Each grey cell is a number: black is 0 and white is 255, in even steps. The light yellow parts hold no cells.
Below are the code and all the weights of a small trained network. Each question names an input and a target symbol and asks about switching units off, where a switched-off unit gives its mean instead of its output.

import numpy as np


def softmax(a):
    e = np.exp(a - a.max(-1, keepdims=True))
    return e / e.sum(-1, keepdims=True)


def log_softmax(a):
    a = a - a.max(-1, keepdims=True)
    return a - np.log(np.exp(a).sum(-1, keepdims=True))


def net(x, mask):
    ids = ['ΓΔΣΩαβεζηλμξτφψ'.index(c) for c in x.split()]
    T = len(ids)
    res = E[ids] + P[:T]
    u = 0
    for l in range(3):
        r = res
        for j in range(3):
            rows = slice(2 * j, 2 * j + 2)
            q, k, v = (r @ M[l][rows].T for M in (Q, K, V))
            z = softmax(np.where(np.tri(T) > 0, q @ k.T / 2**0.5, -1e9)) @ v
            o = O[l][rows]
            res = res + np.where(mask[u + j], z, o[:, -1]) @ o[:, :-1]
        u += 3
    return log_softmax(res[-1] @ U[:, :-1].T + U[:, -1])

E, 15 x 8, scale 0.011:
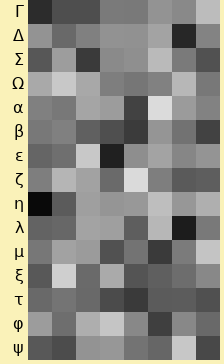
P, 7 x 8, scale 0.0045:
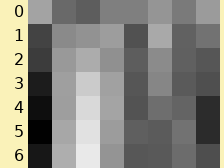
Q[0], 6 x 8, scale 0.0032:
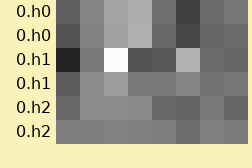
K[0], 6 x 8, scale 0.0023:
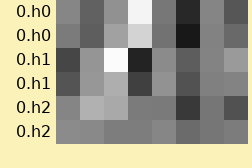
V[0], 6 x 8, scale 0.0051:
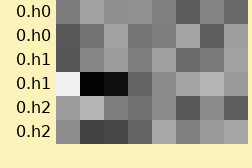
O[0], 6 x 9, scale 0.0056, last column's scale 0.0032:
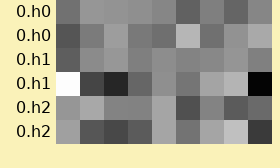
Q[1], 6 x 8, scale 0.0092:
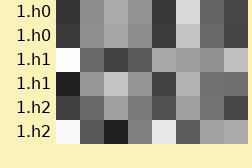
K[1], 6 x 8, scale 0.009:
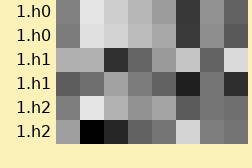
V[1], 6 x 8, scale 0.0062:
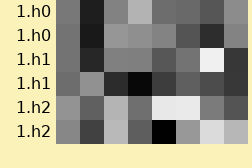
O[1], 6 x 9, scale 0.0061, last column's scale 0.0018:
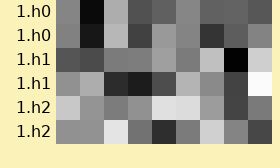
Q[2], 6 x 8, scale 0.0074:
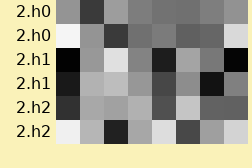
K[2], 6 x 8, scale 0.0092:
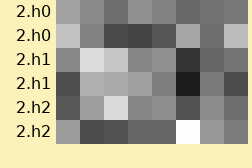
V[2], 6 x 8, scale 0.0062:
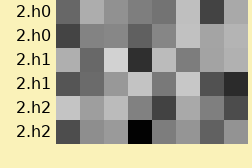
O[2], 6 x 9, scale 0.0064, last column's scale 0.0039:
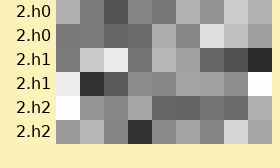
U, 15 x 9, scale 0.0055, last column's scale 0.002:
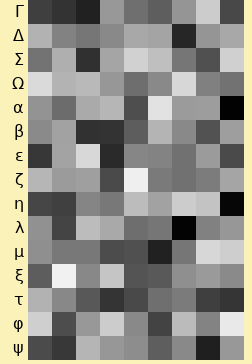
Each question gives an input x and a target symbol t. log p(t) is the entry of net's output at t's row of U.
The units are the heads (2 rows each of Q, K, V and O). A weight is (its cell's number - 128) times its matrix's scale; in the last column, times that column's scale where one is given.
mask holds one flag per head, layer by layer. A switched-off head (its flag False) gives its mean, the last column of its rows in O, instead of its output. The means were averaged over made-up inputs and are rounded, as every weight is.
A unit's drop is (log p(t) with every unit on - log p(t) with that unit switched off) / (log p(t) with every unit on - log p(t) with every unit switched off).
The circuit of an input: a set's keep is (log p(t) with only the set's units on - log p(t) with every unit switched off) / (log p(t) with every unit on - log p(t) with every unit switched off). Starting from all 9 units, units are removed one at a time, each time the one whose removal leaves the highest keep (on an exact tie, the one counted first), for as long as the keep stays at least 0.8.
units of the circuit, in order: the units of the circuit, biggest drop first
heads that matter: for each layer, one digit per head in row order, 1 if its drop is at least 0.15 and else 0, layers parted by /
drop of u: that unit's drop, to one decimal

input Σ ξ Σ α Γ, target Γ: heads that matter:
000 / 001 / 010
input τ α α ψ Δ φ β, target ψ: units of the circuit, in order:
[1.h1; 2.h0; 2.h2]
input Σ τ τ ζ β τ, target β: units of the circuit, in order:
[1.h1; 1.h2]
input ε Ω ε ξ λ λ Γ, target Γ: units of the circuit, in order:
[2.h1; 1.h2; 0.h1]
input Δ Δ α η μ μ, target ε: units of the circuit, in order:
[2.h1; 2.h2; 1.h2]
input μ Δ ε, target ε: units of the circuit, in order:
[2.h1; 1.h2; 2.h2]
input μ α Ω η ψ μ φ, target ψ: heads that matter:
000 / 010 / 100
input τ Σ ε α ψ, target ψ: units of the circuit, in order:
[1.h1; 2.h0]
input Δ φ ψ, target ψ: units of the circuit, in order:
[1.h1; 2.h0; 2.h2]
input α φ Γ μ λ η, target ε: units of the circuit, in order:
[2.h1; 1.h2; 2.h2; 0.h1]
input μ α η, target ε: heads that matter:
000 / 001 / 011
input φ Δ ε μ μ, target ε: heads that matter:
000 / 001 / 011
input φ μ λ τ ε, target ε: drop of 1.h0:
0.1
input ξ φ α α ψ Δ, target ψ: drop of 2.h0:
0.2
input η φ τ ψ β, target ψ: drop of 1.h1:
0.7
